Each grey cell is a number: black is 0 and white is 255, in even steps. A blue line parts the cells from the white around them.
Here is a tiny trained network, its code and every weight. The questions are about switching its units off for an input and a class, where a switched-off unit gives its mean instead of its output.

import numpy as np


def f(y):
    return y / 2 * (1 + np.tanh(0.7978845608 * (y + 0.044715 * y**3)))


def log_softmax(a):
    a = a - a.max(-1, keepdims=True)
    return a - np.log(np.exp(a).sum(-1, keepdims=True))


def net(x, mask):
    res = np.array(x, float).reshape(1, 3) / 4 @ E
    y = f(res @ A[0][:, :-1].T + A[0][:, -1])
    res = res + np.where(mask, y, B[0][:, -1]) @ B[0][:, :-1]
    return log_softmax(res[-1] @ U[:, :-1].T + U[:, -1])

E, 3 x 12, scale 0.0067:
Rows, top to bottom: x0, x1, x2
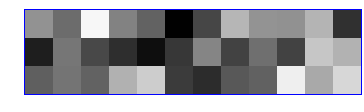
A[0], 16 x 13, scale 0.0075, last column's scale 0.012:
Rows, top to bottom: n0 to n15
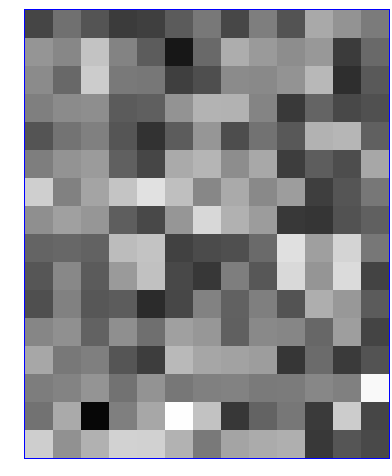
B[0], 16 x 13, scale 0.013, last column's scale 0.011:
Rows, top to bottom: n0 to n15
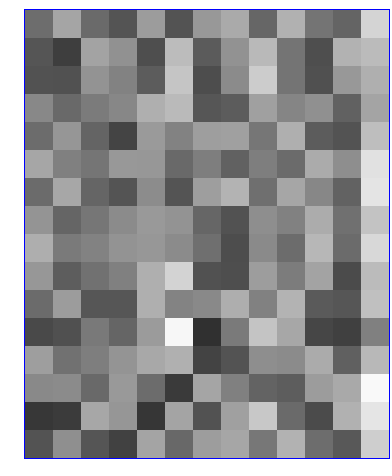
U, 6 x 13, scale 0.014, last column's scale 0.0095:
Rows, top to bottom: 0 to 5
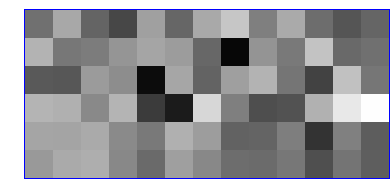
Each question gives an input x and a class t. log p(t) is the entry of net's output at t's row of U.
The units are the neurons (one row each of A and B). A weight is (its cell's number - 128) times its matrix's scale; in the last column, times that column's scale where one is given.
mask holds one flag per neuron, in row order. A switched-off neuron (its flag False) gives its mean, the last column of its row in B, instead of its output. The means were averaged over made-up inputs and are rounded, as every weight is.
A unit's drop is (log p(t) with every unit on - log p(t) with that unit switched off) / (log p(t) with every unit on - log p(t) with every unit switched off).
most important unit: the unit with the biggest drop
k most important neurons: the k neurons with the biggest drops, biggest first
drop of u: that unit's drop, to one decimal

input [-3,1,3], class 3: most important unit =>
n12
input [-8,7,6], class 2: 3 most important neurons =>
[n14; n6; n15]
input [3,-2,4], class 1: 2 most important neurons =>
[n14; n8]
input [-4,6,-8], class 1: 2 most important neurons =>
[n12; n7]
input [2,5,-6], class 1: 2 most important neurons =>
[n12; n6]
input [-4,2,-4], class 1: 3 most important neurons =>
[n1; n5; n2]
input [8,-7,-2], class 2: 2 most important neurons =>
[n1; n2]
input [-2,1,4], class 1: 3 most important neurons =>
[n9; n8; n6]
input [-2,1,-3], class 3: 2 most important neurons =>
[n9; n8]
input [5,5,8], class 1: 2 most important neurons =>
[n8; n9]
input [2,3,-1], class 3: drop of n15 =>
0.2
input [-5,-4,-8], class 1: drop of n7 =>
0.0
